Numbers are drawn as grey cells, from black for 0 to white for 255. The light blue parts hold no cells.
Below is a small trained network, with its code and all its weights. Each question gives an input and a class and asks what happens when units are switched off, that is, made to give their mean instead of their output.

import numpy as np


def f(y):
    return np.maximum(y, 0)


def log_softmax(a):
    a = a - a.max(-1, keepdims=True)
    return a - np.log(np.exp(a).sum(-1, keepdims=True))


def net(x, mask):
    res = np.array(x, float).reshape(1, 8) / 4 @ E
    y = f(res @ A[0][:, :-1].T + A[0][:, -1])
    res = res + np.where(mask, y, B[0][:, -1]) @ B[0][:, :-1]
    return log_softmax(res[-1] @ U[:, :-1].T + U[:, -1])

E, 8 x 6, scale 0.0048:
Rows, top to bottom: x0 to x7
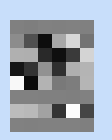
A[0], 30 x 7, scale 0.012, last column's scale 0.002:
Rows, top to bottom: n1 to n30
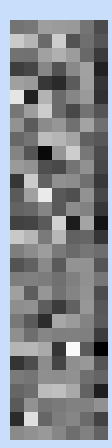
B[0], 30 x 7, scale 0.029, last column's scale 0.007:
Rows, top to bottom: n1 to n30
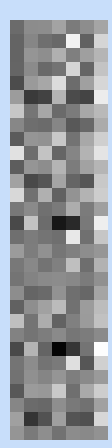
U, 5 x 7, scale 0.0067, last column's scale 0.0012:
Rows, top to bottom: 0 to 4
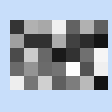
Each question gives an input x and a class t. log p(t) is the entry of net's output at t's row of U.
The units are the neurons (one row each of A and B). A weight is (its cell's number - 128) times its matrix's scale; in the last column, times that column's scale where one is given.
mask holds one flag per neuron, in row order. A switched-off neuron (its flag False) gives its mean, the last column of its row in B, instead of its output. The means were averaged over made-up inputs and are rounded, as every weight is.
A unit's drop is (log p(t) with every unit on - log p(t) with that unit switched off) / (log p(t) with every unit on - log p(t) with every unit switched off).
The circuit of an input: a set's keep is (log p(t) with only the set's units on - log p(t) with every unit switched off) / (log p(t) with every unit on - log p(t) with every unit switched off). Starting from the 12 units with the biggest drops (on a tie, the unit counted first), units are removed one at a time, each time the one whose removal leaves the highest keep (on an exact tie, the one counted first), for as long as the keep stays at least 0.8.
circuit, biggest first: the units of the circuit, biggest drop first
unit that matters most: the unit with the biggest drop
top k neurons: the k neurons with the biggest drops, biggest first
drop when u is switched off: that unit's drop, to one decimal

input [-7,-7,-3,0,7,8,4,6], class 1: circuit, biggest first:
(n6)
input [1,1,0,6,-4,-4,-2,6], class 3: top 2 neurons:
(n6 n25)
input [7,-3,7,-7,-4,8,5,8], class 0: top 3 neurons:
(n5 n21 n11)
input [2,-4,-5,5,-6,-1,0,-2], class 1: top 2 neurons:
(n29 n12)
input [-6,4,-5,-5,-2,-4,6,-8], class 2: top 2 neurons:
(n24 n5)
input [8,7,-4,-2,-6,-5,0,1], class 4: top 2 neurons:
(n10 n6)
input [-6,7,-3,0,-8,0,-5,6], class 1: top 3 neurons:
(n29 n12 n13)
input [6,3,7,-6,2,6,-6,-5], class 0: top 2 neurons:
(n5 n24)
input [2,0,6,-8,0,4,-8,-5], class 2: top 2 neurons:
(n15 n25)
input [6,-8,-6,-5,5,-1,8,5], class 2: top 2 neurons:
(n24 n10)
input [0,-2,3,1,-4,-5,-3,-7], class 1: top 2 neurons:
(n24 n29)
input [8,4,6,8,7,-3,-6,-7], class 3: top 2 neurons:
(n4 n25)
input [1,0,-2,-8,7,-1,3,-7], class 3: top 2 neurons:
(n2 n16)
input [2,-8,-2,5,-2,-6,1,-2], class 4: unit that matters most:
n13
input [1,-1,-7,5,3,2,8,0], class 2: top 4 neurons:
(n24 n5 n21 n11)
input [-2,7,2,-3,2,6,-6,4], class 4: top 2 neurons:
(n10 n24)
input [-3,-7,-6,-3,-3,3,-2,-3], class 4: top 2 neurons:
(n13 n7)
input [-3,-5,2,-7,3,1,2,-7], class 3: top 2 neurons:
(n2 n16)
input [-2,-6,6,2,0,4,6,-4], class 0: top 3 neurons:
(n5 n15 n21)
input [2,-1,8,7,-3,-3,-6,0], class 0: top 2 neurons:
(n5 n21)
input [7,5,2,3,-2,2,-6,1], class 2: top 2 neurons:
(n15 n13)
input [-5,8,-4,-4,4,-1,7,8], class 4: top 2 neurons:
(n10 n15)
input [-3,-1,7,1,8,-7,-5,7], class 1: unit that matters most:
n6
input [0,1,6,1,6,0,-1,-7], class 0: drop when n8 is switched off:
-0.1
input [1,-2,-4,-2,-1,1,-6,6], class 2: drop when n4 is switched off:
0.0
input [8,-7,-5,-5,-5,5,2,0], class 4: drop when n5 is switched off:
0.1
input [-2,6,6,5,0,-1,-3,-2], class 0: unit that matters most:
n5
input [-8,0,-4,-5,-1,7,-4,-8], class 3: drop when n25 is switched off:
-0.1
